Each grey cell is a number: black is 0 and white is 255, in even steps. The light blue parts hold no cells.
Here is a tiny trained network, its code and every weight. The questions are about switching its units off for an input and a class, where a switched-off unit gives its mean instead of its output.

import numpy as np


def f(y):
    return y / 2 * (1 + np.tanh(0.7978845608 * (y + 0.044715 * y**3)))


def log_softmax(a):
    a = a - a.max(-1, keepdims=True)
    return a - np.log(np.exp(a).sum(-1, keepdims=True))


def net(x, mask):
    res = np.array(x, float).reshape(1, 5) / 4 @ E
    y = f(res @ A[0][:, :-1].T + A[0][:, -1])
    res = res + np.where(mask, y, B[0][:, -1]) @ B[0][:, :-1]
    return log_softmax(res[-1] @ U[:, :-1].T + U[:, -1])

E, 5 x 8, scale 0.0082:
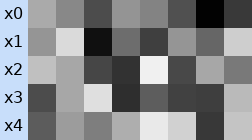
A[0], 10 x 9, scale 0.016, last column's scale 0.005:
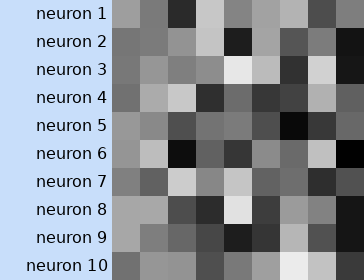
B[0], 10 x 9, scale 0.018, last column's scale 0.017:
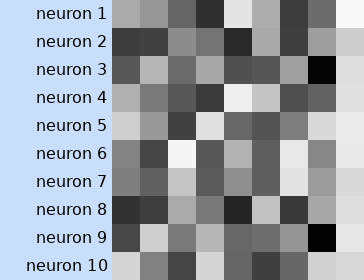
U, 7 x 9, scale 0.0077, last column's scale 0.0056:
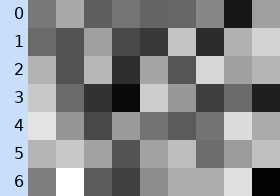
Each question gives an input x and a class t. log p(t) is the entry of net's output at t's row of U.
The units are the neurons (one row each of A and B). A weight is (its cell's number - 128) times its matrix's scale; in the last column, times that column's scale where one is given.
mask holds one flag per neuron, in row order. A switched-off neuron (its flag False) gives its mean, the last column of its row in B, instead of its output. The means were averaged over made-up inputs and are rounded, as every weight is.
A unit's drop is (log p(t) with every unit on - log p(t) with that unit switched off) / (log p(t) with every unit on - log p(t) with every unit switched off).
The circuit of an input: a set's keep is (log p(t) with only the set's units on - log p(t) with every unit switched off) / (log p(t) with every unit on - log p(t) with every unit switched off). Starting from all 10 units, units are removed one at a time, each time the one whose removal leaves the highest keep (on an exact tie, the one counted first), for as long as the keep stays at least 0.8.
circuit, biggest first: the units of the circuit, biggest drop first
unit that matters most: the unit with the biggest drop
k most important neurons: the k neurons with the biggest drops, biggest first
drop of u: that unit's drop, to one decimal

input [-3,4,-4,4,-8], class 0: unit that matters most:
neuron 9
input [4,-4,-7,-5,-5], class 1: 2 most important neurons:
(neuron 2; neuron 3)
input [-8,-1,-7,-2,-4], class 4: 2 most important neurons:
(neuron 10; neuron 8)
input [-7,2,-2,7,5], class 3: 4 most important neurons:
(neuron 4; neuron 5; neuron 9; neuron 7)
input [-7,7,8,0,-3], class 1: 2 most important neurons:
(neuron 8; neuron 5)
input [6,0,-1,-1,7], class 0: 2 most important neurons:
(neuron 3; neuron 10)
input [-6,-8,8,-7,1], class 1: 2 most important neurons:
(neuron 8; neuron 6)
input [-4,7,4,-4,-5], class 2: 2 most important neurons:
(neuron 6; neuron 3)
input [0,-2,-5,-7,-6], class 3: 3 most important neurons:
(neuron 1; neuron 3; neuron 8)
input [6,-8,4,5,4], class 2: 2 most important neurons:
(neuron 7; neuron 10)
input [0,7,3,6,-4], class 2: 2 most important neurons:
(neuron 6; neuron 1)
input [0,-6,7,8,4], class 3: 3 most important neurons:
(neuron 4; neuron 2; neuron 6)
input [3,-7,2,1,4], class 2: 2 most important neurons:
(neuron 7; neuron 9)
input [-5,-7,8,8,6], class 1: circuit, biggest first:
(neuron 8)
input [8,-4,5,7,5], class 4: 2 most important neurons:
(neuron 5; neuron 1)
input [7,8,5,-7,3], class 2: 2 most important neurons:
(neuron 6; neuron 4)
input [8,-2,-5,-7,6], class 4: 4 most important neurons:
(neuron 5; neuron 4; neuron 9; neuron 8)
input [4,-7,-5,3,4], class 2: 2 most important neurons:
(neuron 7; neuron 8)
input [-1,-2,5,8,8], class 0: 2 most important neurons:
(neuron 3; neuron 1)
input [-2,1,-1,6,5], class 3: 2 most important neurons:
(neuron 4; neuron 9)
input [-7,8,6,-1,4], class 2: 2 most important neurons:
(neuron 6; neuron 5)
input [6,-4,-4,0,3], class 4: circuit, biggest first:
(neuron 5)
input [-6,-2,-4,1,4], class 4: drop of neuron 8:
0.6
